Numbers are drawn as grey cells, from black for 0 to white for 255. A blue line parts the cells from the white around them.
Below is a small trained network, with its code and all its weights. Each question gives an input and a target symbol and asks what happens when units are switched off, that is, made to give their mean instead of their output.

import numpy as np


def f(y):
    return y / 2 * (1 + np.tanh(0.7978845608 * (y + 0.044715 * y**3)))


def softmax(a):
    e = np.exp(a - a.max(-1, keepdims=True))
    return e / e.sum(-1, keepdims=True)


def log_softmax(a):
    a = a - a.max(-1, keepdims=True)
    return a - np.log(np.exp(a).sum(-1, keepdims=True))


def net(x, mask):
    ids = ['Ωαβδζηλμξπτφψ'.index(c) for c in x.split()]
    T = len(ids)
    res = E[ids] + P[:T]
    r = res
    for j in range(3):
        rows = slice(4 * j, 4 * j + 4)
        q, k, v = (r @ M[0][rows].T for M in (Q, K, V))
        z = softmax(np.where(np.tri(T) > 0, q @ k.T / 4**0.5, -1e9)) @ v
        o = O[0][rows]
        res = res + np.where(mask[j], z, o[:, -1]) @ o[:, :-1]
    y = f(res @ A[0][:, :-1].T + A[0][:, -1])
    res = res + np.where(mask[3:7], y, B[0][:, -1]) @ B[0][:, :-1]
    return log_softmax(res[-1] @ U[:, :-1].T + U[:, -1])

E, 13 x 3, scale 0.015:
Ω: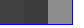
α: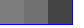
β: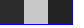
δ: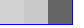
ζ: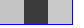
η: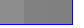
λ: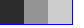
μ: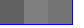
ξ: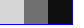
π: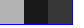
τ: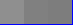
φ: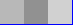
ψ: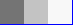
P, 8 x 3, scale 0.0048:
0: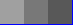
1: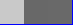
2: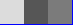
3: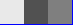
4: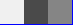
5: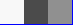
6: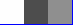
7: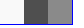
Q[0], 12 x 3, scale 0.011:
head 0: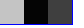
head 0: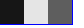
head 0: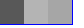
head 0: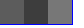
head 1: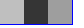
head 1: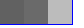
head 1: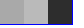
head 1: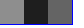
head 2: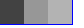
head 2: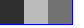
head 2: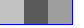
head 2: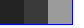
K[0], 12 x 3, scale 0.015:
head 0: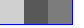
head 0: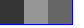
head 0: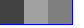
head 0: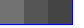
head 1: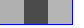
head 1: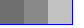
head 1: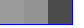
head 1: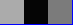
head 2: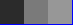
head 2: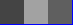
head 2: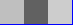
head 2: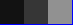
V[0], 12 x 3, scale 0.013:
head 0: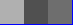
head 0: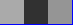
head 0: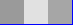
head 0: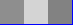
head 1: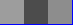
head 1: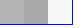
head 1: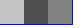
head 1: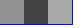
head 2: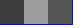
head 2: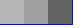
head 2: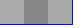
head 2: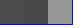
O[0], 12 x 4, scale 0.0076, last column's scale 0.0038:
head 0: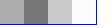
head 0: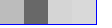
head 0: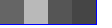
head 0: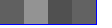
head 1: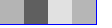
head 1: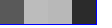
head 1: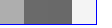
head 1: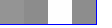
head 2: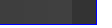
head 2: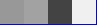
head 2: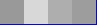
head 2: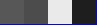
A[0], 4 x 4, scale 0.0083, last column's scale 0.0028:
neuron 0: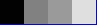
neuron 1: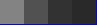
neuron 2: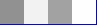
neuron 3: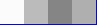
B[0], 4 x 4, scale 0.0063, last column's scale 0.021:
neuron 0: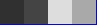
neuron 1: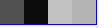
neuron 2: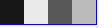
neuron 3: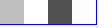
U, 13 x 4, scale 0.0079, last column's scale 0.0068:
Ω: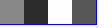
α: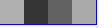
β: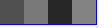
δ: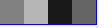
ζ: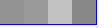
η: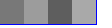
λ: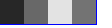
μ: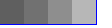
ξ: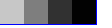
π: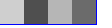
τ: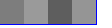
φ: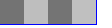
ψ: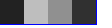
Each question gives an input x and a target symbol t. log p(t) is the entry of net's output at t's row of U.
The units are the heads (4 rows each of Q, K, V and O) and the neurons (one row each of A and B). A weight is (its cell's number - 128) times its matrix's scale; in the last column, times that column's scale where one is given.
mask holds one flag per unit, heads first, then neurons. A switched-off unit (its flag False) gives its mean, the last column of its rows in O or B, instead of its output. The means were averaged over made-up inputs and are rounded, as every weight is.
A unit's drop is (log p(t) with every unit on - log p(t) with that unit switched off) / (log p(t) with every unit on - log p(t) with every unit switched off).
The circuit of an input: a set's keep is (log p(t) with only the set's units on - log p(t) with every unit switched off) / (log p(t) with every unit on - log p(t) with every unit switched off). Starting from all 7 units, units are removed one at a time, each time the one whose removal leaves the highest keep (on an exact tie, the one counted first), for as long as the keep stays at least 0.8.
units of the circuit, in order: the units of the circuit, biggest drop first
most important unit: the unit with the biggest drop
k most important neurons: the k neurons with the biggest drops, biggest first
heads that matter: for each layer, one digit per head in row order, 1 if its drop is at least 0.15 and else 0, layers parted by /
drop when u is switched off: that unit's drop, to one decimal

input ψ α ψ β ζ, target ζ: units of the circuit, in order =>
head 2; head 1; neuron 3
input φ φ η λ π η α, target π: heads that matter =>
110
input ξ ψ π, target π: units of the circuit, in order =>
head 0; head 1
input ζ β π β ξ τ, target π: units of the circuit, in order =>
head 0
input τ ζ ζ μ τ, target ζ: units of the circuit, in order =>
head 1; head 2
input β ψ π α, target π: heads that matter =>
100
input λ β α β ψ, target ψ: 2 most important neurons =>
neuron 2; neuron 1
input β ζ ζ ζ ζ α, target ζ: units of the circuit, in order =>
head 1; head 2
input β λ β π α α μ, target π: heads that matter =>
100
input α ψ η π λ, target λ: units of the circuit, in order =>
neuron 3; head 1
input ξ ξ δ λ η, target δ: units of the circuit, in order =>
head 2; neuron 1
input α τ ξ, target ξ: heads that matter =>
011
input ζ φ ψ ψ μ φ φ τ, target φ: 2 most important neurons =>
neuron 2; neuron 3
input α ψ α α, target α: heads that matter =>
010
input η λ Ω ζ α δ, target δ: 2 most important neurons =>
neuron 3; neuron 2
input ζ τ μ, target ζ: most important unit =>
head 1
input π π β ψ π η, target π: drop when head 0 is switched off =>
0.4
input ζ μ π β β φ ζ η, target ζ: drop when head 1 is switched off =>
0.3
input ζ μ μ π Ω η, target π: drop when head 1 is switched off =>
0.1
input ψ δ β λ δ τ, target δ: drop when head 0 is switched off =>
0.1
